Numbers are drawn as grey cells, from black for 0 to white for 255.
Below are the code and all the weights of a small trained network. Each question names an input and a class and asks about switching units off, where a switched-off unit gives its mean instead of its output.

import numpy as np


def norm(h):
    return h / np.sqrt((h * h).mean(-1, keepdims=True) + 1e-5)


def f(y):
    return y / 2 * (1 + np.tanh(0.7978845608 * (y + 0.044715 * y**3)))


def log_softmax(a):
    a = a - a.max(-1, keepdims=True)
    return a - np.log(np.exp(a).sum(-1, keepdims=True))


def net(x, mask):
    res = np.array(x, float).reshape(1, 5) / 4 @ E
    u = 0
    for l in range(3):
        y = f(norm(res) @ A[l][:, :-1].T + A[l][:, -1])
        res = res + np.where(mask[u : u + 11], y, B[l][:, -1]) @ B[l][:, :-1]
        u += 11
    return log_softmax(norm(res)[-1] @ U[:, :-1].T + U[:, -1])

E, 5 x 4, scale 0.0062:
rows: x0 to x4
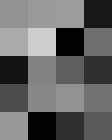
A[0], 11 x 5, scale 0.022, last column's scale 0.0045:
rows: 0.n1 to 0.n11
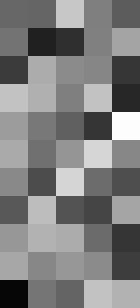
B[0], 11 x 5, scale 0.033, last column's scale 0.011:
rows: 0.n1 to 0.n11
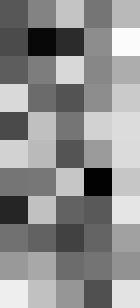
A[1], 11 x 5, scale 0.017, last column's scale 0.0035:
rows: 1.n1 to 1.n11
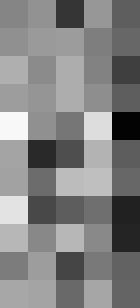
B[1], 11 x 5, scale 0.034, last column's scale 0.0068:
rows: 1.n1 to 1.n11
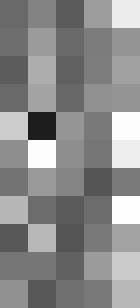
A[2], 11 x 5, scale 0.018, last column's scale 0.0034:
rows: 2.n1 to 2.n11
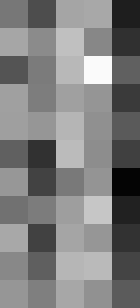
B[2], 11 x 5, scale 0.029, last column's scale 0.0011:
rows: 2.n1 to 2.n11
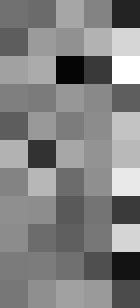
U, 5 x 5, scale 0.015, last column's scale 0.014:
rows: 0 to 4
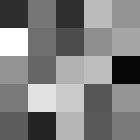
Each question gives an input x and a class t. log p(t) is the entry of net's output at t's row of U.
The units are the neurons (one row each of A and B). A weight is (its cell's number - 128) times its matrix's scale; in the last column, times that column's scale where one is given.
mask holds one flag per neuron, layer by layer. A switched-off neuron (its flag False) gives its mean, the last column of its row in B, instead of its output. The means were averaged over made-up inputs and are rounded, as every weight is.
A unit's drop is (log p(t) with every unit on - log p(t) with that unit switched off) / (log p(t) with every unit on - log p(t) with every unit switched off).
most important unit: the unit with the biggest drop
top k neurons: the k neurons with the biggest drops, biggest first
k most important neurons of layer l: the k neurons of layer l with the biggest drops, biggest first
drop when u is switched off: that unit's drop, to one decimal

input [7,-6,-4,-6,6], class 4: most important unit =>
0.n7
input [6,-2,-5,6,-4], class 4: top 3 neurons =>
0.n9, 0.n11, 1.n6
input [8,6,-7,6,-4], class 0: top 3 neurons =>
0.n11, 0.n6, 0.n8
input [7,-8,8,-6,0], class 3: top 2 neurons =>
0.n2, 1.n5
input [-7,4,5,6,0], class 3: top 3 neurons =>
0.n11, 0.n8, 0.n3
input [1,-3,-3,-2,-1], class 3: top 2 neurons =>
0.n7, 0.n2
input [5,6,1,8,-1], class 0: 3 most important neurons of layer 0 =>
0.n11, 0.n7, 0.n5
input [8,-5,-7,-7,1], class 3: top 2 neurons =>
0.n7, 0.n2
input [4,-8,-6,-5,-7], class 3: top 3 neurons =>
0.n7, 0.n2, 0.n1
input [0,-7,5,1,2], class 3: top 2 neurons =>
0.n11, 1.n5
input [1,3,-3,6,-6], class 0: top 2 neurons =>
0.n11, 0.n9
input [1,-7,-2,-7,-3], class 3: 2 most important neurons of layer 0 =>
0.n7, 0.n2
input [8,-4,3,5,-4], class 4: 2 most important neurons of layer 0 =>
0.n11, 0.n6
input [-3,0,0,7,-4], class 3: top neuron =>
0.n3
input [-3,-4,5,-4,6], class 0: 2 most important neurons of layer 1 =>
1.n5, 1.n6
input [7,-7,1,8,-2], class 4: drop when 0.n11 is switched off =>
0.2
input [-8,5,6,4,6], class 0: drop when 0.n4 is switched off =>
0.2
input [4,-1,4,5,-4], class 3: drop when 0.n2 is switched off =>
0.3
